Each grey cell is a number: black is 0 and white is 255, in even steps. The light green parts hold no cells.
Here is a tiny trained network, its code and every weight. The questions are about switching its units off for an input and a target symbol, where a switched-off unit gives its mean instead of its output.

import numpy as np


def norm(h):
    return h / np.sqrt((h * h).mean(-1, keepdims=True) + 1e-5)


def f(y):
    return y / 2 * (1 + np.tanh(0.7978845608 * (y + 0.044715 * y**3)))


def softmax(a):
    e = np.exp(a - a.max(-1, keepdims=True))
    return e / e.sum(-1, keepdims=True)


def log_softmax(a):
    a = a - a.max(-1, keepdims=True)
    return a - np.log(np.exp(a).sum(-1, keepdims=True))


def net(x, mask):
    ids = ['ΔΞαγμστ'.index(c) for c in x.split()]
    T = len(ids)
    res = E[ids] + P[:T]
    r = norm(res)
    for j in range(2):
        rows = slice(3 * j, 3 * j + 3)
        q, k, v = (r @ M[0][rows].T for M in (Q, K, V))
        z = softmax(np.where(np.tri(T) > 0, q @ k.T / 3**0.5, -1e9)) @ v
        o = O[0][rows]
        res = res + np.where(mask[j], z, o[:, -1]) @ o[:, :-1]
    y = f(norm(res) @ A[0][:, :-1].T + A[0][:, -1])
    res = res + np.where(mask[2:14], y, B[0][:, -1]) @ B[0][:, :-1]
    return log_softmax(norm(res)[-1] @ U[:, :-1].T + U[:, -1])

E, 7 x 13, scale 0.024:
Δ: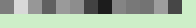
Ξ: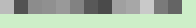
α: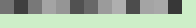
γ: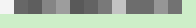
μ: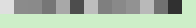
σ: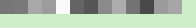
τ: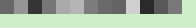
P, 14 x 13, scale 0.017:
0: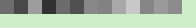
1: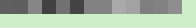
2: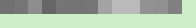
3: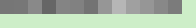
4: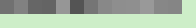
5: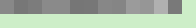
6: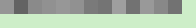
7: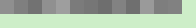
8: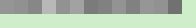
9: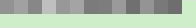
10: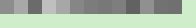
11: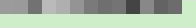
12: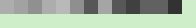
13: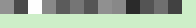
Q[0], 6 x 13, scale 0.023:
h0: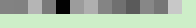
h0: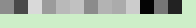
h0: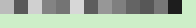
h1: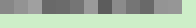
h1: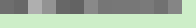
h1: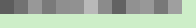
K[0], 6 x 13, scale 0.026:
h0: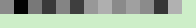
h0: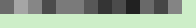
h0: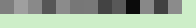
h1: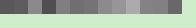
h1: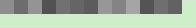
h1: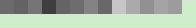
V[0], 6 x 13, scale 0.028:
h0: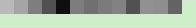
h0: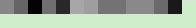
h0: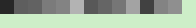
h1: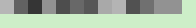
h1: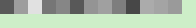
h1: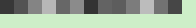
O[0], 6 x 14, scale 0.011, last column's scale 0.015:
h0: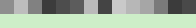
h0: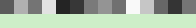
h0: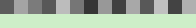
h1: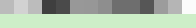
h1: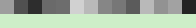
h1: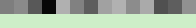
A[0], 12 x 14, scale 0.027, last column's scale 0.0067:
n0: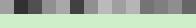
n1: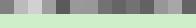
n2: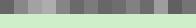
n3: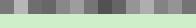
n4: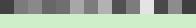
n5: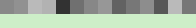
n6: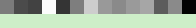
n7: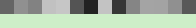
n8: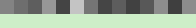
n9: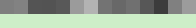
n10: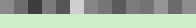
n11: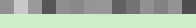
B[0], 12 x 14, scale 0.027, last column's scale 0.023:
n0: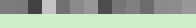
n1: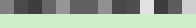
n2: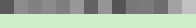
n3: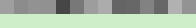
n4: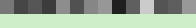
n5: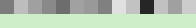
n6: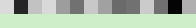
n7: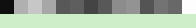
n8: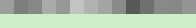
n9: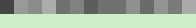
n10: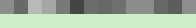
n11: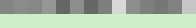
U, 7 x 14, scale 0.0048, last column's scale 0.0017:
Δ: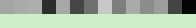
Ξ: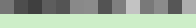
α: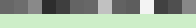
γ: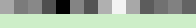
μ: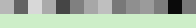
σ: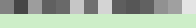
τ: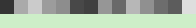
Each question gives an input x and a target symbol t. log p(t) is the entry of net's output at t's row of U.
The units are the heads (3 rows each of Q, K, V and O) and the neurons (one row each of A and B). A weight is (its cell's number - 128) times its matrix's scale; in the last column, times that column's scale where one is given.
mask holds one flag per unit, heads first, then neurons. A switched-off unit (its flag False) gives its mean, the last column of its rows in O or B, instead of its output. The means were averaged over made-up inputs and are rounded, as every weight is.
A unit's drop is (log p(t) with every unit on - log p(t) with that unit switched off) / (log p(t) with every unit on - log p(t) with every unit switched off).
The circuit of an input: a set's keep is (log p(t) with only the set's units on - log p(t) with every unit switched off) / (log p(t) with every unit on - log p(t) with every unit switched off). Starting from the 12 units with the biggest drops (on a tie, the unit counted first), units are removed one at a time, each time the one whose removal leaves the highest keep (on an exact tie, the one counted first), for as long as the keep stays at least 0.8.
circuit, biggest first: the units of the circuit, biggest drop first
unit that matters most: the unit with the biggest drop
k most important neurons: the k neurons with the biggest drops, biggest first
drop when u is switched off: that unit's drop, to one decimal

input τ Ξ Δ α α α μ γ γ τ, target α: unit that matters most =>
n1
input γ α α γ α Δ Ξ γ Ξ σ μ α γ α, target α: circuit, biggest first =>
[n1 h1]
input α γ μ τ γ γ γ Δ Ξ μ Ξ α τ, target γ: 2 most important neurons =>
[n7 n11]
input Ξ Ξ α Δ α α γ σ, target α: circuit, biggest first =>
[n5 h0 n7]
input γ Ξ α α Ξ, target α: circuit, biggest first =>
[h1 n4 h0]
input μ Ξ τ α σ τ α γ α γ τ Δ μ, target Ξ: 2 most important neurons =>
[n7 n0]
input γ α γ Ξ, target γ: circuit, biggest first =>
[n5 h0 n7]
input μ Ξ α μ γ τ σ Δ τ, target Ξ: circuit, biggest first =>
[h1 h0 n7 n0]
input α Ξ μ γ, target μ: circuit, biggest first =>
[n6 h1]
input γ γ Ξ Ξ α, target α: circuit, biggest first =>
[h1 n4]
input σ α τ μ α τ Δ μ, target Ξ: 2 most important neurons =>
[n7 n6]
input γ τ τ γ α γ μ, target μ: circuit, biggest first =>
[h0 n6]
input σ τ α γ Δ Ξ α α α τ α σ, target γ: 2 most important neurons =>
[n1 n6]
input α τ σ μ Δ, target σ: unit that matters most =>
h1
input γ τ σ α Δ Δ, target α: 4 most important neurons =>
[n5 n7 n3 n11]
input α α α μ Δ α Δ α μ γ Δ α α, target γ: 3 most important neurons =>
[n1 n11 n6]
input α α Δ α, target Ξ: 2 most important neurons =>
[n0 n7]
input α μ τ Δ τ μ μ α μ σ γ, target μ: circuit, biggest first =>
[h1 n10 n8]
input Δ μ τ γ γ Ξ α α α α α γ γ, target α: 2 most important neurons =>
[n1 n7]
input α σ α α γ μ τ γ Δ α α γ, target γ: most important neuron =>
[n11]
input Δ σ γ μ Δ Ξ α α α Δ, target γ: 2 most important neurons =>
[n1 n7]
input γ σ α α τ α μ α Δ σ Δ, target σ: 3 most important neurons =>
[n8 n7 n6]
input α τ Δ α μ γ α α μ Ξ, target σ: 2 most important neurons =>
[n7 n6]
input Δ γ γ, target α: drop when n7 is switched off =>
0.2
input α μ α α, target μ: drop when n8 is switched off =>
0.0
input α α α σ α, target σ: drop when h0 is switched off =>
0.9
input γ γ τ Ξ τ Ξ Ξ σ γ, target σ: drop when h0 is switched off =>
0.8
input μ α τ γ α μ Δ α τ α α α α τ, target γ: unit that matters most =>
h1
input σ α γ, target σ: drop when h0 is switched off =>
0.9
